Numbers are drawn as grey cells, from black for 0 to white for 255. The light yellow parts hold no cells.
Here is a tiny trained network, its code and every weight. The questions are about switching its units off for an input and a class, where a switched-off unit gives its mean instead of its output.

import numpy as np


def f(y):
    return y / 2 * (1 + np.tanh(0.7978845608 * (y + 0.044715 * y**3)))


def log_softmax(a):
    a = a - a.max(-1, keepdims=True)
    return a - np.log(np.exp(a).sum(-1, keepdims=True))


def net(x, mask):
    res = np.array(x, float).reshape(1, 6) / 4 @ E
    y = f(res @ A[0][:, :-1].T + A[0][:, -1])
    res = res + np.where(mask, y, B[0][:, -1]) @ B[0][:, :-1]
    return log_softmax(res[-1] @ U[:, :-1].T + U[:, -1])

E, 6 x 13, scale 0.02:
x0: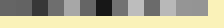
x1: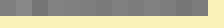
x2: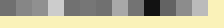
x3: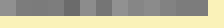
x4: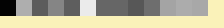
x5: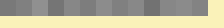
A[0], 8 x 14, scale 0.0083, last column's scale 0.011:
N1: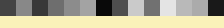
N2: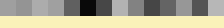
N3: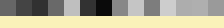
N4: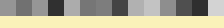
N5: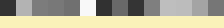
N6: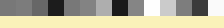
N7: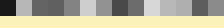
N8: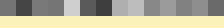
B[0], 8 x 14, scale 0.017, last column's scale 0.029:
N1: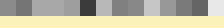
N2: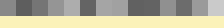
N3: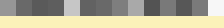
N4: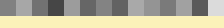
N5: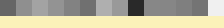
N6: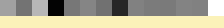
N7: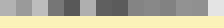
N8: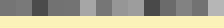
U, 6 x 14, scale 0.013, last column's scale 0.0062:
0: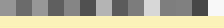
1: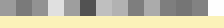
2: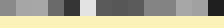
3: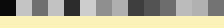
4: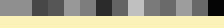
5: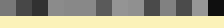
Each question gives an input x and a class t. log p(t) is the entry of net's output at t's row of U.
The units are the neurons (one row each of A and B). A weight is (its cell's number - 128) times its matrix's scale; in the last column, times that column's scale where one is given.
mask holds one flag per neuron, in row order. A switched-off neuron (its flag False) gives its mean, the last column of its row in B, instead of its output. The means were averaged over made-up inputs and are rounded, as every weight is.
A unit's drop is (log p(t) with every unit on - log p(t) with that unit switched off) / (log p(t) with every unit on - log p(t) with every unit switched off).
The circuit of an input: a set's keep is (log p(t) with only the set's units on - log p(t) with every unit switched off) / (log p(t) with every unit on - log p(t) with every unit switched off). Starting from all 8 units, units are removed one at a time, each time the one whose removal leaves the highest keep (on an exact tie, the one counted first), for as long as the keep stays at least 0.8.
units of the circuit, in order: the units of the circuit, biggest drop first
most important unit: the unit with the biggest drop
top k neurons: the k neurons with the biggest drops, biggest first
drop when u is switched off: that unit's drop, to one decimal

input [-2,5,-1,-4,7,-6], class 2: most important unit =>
N7
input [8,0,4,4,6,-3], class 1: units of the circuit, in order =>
(N1 N6)
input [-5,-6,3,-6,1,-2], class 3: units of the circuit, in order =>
(N1 N6)
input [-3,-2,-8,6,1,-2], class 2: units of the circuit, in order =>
(N1 N7)
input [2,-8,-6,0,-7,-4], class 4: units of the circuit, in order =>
(N1 N5)
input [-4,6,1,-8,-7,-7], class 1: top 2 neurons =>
(N6 N2)
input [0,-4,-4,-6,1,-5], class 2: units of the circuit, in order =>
(N1 N3)
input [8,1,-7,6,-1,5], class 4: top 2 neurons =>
(N3 N8)
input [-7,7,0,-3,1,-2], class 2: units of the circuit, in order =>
(N1 N3)
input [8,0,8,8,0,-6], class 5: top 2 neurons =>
(N3 N8)
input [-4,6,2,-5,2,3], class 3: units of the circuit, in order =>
(N6 N1)
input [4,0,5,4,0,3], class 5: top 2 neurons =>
(N3 N5)
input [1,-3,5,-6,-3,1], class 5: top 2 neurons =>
(N1 N5)
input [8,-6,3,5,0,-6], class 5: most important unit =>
N3
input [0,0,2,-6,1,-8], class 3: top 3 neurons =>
(N1 N6 N3)
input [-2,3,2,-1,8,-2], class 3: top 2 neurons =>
(N6 N5)
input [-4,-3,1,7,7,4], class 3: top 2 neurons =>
(N6 N5)
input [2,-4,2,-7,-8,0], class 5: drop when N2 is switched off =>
0.1
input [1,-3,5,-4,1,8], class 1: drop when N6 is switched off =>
0.4
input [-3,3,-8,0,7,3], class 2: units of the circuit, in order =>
(N7)
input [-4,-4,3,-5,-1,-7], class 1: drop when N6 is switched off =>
0.6
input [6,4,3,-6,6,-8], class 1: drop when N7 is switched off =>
0.0
